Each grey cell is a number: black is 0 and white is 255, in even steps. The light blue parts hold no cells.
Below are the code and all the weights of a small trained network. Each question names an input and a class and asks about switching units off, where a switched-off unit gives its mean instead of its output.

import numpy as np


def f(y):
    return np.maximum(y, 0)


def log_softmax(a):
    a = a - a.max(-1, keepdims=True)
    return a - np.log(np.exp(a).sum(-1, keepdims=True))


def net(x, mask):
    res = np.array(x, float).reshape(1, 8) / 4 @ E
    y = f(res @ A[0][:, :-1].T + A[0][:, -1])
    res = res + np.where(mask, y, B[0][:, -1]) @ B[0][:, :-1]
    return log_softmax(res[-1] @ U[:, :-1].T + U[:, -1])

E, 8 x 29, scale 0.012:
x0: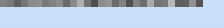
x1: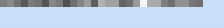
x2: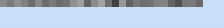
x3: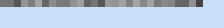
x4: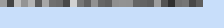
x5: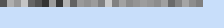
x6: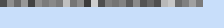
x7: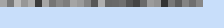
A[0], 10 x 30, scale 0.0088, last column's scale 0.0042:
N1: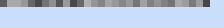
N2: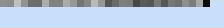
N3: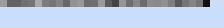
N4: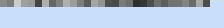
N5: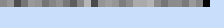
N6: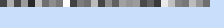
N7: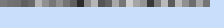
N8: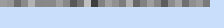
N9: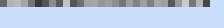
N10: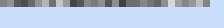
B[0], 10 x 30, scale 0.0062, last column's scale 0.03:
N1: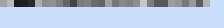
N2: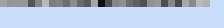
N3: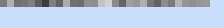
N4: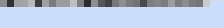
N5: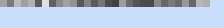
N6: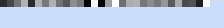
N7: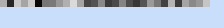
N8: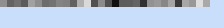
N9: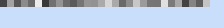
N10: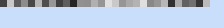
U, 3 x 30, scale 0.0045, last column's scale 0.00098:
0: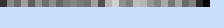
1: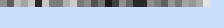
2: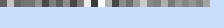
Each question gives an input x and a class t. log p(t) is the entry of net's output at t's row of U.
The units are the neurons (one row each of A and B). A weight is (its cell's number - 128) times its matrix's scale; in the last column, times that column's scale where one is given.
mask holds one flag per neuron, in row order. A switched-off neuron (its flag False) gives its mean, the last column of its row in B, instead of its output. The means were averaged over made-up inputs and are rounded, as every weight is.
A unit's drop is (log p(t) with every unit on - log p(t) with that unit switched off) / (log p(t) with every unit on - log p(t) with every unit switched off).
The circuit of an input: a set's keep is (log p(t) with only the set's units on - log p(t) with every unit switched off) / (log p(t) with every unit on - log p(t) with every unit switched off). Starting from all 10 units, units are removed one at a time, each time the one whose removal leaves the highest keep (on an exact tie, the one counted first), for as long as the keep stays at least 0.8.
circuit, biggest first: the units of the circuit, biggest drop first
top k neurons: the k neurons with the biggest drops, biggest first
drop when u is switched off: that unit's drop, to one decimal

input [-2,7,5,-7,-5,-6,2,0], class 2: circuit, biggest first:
N6
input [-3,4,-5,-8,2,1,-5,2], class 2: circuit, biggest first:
N9, N6
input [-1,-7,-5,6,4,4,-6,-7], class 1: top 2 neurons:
N7, N10
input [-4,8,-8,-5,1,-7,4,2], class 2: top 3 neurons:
N10, N6, N4
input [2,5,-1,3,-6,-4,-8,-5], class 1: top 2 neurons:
N5, N9
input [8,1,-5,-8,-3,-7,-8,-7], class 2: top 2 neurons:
N10, N4
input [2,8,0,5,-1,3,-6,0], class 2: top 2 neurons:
N7, N4
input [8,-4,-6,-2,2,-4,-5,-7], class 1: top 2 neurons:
N6, N9
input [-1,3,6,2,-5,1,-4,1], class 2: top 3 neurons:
N6, N7, N4
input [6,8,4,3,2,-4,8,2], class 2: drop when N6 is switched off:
0.8
